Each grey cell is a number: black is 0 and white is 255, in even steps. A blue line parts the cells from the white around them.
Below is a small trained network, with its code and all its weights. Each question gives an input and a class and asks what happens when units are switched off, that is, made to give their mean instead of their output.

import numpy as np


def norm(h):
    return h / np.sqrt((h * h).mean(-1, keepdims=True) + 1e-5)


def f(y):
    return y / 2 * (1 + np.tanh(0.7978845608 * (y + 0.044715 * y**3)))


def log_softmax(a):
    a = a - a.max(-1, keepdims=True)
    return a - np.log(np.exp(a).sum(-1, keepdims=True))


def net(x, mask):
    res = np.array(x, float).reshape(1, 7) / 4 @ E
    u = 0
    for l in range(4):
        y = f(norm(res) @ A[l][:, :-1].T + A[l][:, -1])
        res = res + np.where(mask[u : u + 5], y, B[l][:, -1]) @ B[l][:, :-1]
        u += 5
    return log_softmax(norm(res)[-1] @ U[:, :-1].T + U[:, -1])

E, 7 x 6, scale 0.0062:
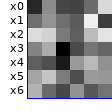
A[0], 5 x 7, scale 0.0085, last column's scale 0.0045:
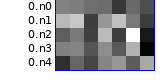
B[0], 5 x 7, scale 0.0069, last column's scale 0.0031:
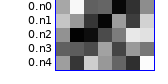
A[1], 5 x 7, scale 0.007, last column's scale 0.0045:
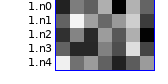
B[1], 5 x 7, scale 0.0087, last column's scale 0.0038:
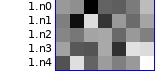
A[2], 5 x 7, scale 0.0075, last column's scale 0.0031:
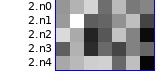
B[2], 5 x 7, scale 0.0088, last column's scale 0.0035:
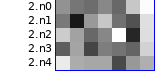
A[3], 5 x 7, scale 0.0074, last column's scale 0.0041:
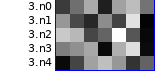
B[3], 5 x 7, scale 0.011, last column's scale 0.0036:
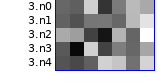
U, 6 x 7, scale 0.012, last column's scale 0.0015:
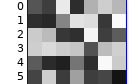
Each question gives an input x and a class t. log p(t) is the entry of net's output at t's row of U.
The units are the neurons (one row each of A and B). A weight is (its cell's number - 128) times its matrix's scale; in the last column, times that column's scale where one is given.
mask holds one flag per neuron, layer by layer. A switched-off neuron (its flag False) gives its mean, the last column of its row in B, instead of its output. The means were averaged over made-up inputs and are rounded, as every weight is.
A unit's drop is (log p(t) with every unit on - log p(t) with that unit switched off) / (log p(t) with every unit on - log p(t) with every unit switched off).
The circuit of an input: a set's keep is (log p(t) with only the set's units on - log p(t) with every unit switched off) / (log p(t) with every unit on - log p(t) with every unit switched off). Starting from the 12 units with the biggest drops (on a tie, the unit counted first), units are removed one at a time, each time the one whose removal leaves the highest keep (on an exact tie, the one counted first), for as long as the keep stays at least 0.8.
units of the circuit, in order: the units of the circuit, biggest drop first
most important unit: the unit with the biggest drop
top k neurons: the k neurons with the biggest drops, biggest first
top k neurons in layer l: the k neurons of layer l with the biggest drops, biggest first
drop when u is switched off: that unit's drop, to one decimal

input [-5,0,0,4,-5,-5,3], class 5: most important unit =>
1.n4
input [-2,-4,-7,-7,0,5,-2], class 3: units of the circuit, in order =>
(0.n2, 2.n4, 1.n1)
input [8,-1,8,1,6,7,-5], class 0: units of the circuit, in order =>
(1.n1, 3.n3)
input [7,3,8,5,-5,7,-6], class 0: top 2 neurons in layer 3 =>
(3.n3, 3.n0)
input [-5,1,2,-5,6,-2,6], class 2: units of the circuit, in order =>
(2.n1, 3.n2, 1.n3)
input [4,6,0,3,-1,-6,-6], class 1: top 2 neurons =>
(0.n4, 3.n4)
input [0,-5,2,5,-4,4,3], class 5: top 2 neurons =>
(1.n4, 2.n1)
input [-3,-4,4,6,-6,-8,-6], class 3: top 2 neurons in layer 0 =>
(0.n2, 0.n3)
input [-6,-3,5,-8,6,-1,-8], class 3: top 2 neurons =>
(2.n4, 0.n2)
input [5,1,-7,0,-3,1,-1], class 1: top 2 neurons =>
(0.n4, 3.n4)
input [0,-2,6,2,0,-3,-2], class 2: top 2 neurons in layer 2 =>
(2.n2, 2.n0)
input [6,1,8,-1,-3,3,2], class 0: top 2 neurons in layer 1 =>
(1.n1, 1.n0)
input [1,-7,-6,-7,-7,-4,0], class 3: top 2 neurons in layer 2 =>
(2.n4, 2.n1)
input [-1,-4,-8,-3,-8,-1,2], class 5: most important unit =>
1.n0
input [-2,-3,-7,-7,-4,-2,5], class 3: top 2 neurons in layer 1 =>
(1.n4, 1.n1)
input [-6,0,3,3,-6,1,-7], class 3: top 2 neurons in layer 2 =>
(2.n4, 2.n1)
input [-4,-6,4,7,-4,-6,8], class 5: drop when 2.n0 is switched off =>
0.1
